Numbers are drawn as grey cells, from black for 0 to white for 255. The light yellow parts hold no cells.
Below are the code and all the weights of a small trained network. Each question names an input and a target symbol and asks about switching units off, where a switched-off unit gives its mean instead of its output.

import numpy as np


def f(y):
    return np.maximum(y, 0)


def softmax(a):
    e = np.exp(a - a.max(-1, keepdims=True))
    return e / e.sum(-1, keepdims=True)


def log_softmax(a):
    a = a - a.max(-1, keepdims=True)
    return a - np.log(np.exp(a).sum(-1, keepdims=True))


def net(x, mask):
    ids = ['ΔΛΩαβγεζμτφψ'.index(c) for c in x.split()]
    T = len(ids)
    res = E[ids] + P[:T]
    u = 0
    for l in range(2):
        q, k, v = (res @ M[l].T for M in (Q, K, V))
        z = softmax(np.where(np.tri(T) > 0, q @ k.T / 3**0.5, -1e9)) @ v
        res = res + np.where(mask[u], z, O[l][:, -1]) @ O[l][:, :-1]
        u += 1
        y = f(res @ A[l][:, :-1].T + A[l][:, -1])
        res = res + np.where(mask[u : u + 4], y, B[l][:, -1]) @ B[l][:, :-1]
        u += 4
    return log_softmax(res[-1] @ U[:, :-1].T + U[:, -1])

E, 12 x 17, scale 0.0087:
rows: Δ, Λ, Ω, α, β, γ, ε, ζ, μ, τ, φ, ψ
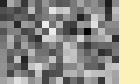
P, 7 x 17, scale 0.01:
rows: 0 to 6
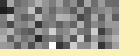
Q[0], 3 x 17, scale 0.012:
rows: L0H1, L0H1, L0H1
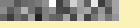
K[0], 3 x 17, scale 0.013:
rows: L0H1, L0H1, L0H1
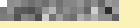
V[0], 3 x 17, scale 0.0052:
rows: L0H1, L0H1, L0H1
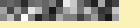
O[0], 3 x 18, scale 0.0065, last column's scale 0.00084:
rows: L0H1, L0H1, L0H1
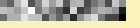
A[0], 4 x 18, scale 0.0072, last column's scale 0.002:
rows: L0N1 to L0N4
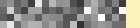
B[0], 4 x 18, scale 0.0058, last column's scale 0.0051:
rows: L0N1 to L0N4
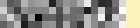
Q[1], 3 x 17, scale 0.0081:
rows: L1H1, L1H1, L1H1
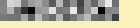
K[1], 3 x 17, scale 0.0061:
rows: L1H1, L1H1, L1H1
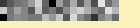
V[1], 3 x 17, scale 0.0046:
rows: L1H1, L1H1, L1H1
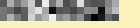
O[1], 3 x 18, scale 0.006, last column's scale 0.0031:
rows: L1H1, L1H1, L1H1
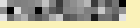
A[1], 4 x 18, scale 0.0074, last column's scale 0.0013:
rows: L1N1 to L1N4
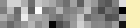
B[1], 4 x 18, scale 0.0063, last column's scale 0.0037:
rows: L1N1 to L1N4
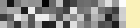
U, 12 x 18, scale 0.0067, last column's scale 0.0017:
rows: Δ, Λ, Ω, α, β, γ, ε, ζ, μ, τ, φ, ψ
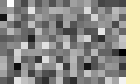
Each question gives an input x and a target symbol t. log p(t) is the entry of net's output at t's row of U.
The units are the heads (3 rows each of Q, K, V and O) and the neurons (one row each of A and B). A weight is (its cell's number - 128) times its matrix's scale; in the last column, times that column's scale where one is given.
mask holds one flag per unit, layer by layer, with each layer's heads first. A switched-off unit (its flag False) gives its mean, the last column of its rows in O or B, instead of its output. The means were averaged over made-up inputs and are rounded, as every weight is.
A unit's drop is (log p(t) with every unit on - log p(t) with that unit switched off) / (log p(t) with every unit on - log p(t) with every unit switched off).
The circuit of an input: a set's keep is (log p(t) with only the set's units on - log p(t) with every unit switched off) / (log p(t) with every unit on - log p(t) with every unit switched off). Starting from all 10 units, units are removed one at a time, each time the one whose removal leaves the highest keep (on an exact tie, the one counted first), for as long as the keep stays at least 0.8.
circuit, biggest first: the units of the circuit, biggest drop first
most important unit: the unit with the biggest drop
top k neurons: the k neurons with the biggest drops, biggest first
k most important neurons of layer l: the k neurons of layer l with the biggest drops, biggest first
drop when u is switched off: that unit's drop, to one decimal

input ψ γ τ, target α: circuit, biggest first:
(L0H1; L0N2)
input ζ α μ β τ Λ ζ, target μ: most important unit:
L1H1
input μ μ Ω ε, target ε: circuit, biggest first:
(L0H1; L1N3; L1H1)
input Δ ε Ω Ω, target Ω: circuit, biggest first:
(L1H1; L0N3)
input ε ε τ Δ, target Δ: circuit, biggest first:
(L0N3; L1N4; L1H1; L0H1)
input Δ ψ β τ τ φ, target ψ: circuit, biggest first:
(L0H1; L1H1; L0N2)
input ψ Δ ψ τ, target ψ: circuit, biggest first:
(L1H1; L0H1; L0N2)
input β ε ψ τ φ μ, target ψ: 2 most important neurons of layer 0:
(L0N2; L0N4)
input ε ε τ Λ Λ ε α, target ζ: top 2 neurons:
(L1N3; L1N2)
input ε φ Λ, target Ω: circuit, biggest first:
(L0H1; L1H1; L0N3)
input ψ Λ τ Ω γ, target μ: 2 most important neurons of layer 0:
(L0N1; L0N4)
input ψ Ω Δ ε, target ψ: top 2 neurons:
(L0N2; L0N1)
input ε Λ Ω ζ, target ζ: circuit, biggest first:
(L0H1; L1N3; L1N4)
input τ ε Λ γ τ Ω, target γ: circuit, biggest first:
(L0H1)
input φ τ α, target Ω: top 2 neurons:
(L0N4; L0N1)
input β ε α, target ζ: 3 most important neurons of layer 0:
(L0N4; L0N1; L0N3)
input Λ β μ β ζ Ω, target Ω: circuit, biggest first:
(L1H1; L0N3; L0H1)
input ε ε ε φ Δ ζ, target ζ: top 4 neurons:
(L1N3; L1N4; L0N4; L0N2)
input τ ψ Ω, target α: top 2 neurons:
(L0N2; L0N1)
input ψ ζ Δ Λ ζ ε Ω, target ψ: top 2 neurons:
(L1N1; L0N4)
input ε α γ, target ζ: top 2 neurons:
(L1N2; L1N3)
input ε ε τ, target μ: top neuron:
(L0N4)
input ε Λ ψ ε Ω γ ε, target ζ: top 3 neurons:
(L1N2; L1N3; L0N1)
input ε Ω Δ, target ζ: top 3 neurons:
(L1N3; L1N2; L0N4)
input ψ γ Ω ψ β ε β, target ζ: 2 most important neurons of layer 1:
(L1N2; L1N3)
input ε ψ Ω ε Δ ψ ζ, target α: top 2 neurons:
(L0N2; L0N4)
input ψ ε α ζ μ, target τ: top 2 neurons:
(L0N2; L1N1)
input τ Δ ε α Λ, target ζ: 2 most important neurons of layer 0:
(L0N1; L0N4)
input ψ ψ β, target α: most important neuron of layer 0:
(L0N2)
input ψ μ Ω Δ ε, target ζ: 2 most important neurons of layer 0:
(L0N1; L0N3)
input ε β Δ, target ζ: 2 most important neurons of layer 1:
(L1N2; L1N3)
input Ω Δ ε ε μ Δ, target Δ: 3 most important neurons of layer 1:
(L1N4; L1N1; L1N3)
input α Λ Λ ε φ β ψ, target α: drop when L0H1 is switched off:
1.4
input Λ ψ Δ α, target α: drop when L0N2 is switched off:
0.2
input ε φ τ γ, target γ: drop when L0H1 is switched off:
1.0
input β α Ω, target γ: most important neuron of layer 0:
(L0N1)
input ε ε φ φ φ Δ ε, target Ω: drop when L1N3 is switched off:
0.0
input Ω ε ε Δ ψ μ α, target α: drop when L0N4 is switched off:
0.1
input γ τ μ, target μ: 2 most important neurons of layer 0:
(L0N4; L0N2)
